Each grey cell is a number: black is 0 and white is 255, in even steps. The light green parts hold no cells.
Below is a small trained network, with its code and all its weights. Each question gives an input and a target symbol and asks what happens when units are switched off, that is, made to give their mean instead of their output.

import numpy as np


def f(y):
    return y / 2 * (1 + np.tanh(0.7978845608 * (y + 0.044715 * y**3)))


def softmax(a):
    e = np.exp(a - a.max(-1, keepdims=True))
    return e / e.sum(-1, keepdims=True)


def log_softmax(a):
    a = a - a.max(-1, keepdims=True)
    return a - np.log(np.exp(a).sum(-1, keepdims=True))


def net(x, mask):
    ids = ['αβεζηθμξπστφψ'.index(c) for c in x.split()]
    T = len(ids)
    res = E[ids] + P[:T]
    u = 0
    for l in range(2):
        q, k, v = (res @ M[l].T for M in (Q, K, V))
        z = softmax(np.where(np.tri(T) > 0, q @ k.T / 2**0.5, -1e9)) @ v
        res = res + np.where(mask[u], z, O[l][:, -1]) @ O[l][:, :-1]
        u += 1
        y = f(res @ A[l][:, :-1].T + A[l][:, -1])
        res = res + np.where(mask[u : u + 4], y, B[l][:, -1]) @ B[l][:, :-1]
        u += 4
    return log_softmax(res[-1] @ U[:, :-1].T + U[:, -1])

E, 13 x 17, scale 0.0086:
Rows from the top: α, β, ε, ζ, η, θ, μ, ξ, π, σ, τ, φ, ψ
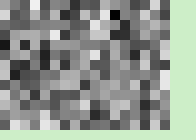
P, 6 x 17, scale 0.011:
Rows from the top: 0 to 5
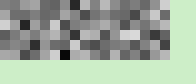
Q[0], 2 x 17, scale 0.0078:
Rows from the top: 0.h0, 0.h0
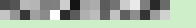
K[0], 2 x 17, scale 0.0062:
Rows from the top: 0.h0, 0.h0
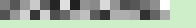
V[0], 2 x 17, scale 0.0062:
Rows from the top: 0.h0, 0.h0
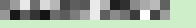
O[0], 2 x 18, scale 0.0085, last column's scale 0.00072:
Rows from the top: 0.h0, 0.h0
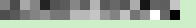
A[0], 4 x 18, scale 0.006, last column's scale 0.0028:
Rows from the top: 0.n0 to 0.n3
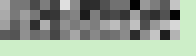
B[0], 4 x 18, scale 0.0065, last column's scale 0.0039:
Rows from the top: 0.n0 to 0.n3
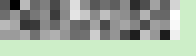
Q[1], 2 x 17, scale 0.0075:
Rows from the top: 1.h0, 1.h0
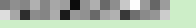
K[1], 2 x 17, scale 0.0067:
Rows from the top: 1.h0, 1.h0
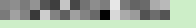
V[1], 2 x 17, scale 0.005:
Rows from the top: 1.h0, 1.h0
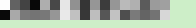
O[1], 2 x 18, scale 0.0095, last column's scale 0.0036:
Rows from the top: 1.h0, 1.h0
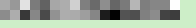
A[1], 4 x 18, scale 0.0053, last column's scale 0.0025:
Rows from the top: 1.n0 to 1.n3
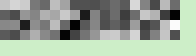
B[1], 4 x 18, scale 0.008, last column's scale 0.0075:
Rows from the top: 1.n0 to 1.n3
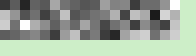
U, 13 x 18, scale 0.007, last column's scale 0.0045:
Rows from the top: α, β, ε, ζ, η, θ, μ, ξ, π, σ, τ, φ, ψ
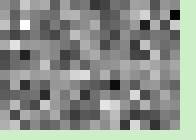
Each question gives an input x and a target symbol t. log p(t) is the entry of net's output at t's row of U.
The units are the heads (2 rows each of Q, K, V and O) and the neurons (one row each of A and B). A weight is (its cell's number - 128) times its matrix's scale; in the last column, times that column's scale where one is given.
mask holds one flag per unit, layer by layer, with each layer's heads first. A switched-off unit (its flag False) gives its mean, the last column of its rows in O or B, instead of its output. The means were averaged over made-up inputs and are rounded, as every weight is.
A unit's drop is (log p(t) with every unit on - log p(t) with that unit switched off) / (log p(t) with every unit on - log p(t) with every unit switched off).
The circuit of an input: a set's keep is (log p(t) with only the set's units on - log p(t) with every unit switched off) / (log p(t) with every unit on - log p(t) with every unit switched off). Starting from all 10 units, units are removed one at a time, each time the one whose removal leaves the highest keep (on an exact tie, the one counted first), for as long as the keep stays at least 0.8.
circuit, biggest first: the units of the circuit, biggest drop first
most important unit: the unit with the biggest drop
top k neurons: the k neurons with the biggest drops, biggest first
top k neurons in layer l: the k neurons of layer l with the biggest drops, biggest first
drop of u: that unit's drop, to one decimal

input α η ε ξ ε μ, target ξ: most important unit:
0.h0
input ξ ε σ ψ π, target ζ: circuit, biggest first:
0.h0, 0.n1, 0.n0
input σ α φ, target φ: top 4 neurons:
1.n0, 1.n2, 1.n3, 0.n1
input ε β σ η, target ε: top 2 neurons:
1.n0, 0.n1
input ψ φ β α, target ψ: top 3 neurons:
0.n1, 0.n0, 1.n0
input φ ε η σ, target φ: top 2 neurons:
1.n0, 1.n2
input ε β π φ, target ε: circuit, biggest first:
0.h0, 1.n0
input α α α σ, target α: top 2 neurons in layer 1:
1.n3, 1.n2
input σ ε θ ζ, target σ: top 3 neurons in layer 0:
0.n2, 0.n3, 0.n0
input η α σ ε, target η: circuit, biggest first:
1.h0, 1.n2, 0.h0, 0.n0
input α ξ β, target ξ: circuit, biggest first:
0.h0, 1.h0
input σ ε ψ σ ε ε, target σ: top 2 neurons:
0.n2, 1.n0
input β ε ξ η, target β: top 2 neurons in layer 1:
1.n3, 1.n0
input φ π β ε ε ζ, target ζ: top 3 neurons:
0.n1, 1.n3, 0.n2
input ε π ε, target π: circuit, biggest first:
1.h0
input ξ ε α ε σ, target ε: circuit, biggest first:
1.n0, 0.h0
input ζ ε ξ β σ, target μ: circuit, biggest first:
1.h0, 1.n3
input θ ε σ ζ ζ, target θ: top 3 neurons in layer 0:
0.n1, 0.n3, 0.n2
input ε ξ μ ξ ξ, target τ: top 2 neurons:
0.n3, 1.n1
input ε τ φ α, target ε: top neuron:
1.n0
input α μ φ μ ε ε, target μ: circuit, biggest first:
0.h0, 1.h0, 1.n3
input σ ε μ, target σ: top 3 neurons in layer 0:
0.n2, 0.n3, 0.n1
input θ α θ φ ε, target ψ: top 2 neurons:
1.n1, 0.n3
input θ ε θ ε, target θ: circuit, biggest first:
0.h0, 1.h0
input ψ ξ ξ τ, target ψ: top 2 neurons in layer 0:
0.n1, 0.n0
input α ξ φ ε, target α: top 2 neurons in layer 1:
1.n2, 1.n3
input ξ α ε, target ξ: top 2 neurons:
0.n2, 1.n0
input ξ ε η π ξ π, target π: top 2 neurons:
1.n0, 0.n2
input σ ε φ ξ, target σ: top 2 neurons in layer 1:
1.n0, 1.n2
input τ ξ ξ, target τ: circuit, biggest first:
0.h0
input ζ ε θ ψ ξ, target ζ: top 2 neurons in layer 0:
0.n1, 0.n0
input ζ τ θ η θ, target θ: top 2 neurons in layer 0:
0.n1, 0.n2
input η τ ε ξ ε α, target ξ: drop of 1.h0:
0.3
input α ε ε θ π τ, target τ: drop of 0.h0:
1.2
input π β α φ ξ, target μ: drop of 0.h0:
0.1
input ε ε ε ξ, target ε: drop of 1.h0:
0.2
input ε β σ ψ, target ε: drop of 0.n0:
0.0
